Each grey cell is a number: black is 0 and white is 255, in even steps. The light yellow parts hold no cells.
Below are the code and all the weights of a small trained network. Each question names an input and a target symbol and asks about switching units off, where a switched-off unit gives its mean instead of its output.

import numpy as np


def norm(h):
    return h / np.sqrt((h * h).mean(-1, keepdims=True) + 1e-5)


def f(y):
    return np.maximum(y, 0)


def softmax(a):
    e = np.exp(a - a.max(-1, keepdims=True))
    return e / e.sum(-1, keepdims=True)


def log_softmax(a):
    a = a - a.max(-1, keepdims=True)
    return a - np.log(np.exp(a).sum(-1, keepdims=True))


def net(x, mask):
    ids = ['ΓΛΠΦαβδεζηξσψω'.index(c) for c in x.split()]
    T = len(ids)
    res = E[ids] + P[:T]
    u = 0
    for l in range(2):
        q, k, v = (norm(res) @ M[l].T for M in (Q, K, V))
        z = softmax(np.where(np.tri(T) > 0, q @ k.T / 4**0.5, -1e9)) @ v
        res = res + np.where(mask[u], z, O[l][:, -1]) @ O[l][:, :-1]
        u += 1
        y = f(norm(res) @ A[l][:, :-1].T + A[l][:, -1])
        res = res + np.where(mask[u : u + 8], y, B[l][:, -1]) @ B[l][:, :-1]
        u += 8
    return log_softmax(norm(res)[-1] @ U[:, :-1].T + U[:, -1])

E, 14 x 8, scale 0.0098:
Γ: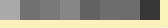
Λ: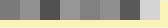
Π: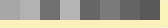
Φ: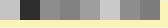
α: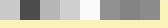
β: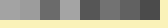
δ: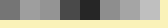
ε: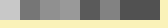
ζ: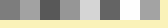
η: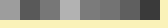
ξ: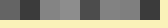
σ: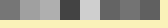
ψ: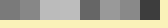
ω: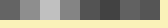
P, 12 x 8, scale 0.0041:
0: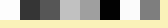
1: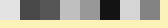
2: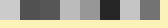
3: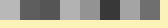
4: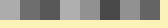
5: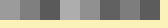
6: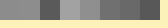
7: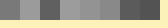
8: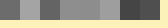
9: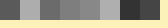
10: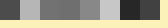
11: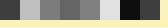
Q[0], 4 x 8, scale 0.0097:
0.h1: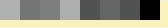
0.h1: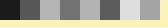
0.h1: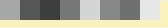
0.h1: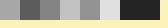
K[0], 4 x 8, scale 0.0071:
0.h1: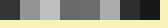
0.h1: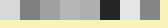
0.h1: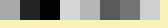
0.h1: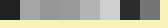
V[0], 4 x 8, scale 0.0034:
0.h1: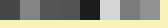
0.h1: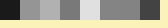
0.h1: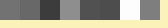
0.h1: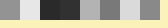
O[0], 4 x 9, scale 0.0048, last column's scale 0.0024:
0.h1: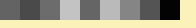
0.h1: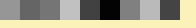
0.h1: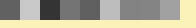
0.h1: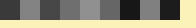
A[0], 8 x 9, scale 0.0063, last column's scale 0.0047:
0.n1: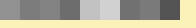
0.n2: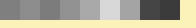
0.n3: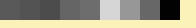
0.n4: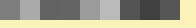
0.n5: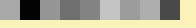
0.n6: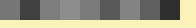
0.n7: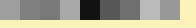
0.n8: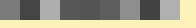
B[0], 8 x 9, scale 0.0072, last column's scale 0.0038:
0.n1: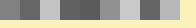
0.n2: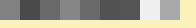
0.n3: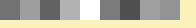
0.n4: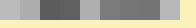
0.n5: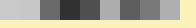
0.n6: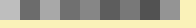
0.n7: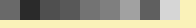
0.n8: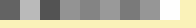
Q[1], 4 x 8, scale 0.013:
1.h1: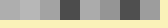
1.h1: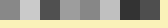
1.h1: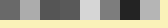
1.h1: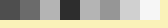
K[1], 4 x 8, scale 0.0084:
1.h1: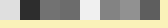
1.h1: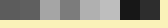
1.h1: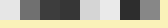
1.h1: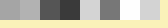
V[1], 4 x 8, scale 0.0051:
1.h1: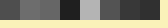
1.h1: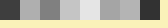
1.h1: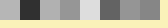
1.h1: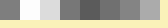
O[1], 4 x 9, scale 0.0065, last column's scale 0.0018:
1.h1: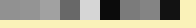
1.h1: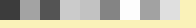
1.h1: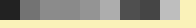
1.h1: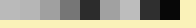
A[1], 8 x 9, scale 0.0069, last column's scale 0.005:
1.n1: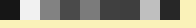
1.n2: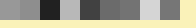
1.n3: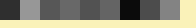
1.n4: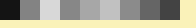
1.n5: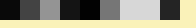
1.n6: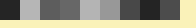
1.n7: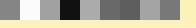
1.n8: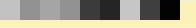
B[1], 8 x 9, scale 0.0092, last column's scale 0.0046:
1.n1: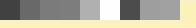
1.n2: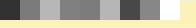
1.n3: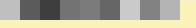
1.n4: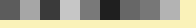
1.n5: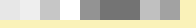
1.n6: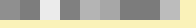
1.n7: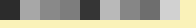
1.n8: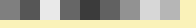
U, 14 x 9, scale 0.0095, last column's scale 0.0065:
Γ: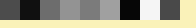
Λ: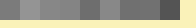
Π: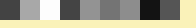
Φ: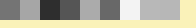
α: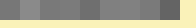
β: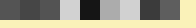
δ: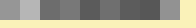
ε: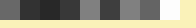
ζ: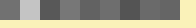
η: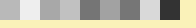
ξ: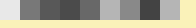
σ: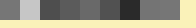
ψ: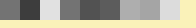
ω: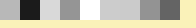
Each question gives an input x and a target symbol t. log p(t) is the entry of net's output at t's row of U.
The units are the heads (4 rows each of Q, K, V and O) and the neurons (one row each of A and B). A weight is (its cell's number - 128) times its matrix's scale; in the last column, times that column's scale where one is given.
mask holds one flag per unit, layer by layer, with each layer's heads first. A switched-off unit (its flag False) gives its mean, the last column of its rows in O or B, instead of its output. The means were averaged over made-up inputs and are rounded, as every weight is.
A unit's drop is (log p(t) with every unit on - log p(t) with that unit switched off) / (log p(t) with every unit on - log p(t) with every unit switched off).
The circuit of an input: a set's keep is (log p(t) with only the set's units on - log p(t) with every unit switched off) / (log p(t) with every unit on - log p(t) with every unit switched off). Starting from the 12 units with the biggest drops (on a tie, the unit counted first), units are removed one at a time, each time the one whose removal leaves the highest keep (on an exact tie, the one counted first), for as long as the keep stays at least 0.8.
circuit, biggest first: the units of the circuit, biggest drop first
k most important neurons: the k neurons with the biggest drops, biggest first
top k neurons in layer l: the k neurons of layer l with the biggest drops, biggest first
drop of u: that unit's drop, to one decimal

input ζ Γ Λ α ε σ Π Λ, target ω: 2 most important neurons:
1.n6; 0.n5
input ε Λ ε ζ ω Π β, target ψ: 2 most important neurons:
1.n8; 0.n8
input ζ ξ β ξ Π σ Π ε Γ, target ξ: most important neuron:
1.n3
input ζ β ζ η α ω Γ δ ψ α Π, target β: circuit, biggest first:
0.h1; 1.h1
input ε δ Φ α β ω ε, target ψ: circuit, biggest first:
1.n8; 1.h1
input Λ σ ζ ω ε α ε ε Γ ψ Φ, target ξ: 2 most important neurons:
0.n5; 1.n2
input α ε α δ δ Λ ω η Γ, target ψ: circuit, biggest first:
0.h1; 1.n8
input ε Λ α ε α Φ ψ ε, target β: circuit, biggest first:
0.h1; 1.h1
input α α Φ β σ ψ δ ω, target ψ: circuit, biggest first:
1.n8; 0.h1
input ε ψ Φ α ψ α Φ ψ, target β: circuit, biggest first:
0.h1; 1.h1
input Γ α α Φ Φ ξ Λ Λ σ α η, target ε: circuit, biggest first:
0.h1; 1.n3; 1.h1
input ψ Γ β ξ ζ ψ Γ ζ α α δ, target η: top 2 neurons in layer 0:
0.n7; 0.n8
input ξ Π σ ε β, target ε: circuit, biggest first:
1.h1; 0.n7; 1.n3
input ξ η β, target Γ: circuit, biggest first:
1.h1
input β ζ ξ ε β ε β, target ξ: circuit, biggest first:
1.n3; 1.h1
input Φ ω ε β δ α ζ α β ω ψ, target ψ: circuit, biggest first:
1.h1; 1.n8
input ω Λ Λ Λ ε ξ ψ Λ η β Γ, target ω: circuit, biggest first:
1.n6; 1.n3
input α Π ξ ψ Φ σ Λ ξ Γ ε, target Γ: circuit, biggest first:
0.h1; 1.h1
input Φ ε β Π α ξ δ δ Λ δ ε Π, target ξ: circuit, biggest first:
0.h1; 1.n3; 1.h1
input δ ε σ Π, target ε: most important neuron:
0.n7
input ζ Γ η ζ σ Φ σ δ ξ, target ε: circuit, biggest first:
0.n6; 1.h1; 1.n3
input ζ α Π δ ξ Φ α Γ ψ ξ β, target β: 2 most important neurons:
0.n7; 0.n5
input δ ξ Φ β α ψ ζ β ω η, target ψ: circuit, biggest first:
0.h1; 1.h1; 1.n8
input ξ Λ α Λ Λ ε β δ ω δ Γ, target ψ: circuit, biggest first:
1.h1; 1.n8
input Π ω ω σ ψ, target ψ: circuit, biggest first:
0.h1; 1.n8
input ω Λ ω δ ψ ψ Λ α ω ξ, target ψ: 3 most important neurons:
1.n8; 0.n8; 0.n7
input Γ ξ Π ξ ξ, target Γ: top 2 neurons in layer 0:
0.n8; 0.n2
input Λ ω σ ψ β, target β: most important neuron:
0.n1
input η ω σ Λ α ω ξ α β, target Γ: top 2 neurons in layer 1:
1.n2; 1.n4
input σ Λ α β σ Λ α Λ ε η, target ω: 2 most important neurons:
1.n6; 0.n6
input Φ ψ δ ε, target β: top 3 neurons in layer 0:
0.n5; 0.n4; 0.n7
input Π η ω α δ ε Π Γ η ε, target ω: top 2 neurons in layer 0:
0.n5; 0.n4
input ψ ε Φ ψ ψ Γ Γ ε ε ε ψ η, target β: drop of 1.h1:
0.5
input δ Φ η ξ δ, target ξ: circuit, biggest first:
1.h1
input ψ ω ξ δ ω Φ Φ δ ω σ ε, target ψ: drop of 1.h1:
1.1
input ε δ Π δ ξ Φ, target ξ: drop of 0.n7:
0.0
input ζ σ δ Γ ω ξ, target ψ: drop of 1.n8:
0.9
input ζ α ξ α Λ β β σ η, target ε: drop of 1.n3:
0.1
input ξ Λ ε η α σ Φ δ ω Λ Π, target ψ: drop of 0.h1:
0.9
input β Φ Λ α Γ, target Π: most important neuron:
1.n6
